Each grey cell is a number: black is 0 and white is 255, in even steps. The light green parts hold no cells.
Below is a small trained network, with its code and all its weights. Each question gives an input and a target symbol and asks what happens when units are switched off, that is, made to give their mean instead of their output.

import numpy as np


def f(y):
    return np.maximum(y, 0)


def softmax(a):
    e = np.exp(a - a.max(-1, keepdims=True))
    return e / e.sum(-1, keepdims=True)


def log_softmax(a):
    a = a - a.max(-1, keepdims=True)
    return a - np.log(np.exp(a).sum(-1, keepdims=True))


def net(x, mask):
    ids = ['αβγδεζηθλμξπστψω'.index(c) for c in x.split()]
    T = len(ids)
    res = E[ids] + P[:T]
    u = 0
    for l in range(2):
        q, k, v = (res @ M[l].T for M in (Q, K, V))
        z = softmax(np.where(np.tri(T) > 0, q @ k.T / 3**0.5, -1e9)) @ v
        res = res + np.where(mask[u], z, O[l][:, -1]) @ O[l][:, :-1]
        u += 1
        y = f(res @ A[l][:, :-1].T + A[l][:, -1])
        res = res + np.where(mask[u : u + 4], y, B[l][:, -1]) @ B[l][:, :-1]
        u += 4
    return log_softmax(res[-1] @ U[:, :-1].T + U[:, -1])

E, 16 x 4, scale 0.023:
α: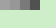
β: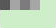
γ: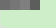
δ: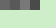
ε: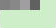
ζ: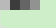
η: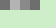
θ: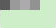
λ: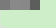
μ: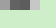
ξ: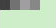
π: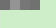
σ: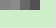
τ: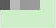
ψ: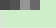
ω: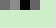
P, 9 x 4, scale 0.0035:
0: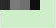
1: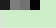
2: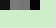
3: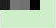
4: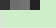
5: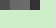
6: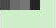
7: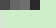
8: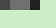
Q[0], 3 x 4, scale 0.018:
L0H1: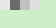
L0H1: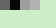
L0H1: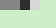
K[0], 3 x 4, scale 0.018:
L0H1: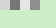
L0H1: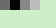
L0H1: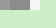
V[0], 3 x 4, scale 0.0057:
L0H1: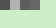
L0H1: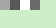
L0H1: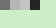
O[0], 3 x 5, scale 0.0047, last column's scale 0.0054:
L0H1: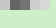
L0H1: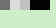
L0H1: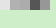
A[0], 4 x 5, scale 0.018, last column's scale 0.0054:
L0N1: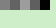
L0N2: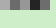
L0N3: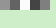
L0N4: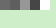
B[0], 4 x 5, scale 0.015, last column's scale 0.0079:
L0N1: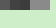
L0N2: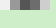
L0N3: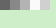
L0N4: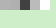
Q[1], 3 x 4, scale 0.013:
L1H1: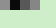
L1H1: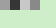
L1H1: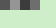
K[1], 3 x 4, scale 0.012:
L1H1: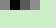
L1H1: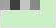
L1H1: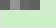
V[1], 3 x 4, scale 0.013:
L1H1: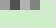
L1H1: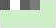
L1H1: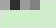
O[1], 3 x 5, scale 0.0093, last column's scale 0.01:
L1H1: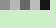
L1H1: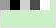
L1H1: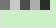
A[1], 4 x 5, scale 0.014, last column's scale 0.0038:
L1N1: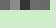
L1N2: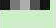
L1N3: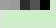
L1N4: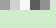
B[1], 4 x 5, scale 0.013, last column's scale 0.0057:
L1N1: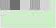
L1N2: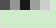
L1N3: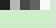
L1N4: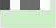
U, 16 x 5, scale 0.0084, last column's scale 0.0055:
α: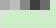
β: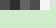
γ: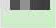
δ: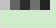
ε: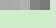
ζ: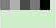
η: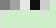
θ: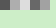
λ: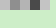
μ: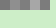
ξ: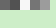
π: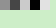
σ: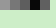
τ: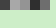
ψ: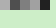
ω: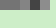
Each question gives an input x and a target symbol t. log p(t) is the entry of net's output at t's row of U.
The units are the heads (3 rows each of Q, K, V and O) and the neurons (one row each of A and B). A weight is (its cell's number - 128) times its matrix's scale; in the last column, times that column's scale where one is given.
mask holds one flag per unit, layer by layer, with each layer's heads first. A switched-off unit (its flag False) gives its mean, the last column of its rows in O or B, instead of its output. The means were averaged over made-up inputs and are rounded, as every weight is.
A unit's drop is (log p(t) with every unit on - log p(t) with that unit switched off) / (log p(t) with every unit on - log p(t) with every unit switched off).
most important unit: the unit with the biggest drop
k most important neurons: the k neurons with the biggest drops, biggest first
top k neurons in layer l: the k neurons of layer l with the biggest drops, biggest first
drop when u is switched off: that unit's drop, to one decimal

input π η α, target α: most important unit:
L0N2
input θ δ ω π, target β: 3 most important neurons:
[L0N2, L0N4, L0N3]
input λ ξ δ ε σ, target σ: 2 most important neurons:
[L0N2, L1N3]
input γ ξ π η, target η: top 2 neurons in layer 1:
[L1N4, L1N2]
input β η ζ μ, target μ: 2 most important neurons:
[L1N1, L0N2]
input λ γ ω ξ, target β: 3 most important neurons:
[L0N3, L0N2, L1N4]
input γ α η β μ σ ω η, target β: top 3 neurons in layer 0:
[L0N2, L0N4, L0N3]
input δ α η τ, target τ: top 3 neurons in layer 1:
[L1N4, L1N2, L1N1]
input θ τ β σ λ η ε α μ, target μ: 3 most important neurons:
[L0N4, L1N1, L0N2]
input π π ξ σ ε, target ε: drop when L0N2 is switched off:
0.2
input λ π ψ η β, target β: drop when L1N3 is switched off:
0.0
